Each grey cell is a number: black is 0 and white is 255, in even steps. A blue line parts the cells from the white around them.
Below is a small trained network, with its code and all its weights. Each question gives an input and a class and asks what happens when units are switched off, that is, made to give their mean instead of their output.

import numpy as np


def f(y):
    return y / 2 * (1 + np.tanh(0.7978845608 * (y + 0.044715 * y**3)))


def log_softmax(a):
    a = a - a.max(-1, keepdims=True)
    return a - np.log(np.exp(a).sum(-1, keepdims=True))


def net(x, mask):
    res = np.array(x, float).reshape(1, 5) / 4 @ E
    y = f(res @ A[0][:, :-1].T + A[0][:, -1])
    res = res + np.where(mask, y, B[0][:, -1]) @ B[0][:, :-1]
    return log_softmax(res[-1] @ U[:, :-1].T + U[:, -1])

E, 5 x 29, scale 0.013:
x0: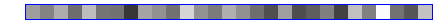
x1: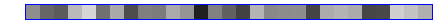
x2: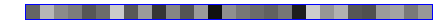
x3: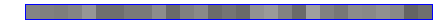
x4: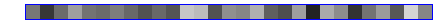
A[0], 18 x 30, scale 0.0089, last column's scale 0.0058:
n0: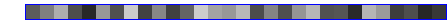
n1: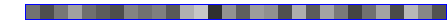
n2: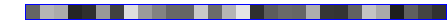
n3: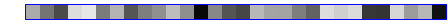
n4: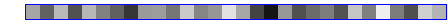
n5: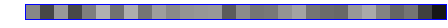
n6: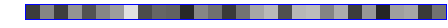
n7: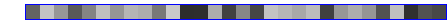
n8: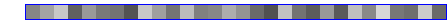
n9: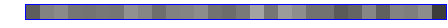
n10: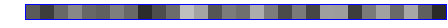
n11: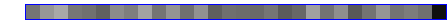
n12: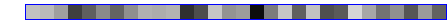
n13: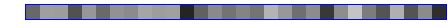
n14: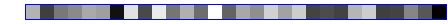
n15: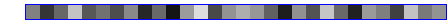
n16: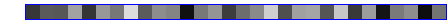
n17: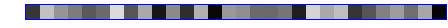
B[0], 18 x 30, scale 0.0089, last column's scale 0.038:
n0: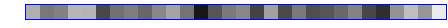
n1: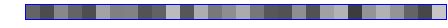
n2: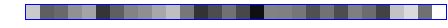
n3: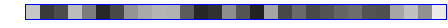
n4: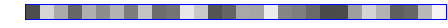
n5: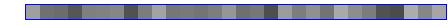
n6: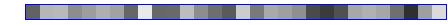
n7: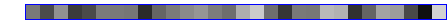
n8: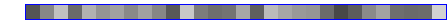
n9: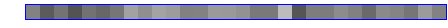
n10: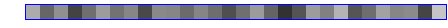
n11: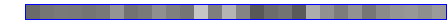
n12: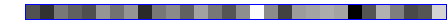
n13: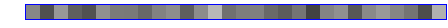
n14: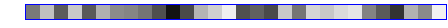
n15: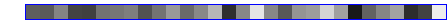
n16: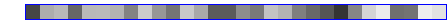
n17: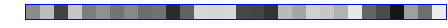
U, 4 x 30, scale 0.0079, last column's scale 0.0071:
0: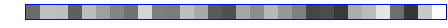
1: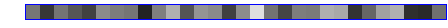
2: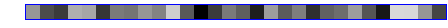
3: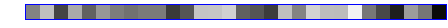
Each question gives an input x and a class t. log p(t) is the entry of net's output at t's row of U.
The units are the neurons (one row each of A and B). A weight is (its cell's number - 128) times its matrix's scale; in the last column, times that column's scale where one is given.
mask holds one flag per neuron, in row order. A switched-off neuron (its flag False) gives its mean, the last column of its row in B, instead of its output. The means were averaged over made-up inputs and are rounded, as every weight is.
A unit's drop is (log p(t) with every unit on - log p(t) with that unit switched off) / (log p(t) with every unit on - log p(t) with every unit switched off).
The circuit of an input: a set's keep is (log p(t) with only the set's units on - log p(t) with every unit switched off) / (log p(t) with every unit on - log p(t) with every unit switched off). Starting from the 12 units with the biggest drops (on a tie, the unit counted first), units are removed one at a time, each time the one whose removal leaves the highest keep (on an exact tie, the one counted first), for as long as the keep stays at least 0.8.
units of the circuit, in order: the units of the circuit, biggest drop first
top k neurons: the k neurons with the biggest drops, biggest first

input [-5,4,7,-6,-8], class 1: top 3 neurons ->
[n7; n14; n12]
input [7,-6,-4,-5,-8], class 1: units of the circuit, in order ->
[n12]
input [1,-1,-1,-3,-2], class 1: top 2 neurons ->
[n16; n17]
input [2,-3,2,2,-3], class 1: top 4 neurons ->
[n3; n12; n16; n14]
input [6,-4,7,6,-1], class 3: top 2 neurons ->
[n17; n16]
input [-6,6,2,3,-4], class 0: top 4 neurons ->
[n16; n6; n2; n0]
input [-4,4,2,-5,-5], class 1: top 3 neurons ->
[n7; n4; n2]
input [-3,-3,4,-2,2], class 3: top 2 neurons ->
[n17; n4]
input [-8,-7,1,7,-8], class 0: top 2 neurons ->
[n16; n6]
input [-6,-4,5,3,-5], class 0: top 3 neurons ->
[n16; n6; n14]
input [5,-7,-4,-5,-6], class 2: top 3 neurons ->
[n2; n0; n15]
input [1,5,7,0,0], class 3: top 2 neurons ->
[n17; n2]
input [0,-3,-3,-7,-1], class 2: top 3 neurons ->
[n17; n2; n0]
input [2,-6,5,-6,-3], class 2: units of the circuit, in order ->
[n2]
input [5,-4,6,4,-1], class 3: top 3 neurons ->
[n17; n16; n6]
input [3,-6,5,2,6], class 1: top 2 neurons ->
[n15; n3]
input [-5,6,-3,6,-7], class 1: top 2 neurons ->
[n7; n2]
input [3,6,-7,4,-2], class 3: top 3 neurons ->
[n14; n2; n0]
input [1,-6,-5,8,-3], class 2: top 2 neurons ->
[n2; n0]
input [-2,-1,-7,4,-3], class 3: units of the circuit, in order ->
[n14]
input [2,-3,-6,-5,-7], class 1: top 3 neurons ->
[n12; n7; n17]
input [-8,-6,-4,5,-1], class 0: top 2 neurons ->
[n16; n6]
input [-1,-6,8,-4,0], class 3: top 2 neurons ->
[n17; n3]
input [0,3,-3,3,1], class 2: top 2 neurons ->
[n17; n3]
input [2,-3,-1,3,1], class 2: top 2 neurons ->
[n16; n6]
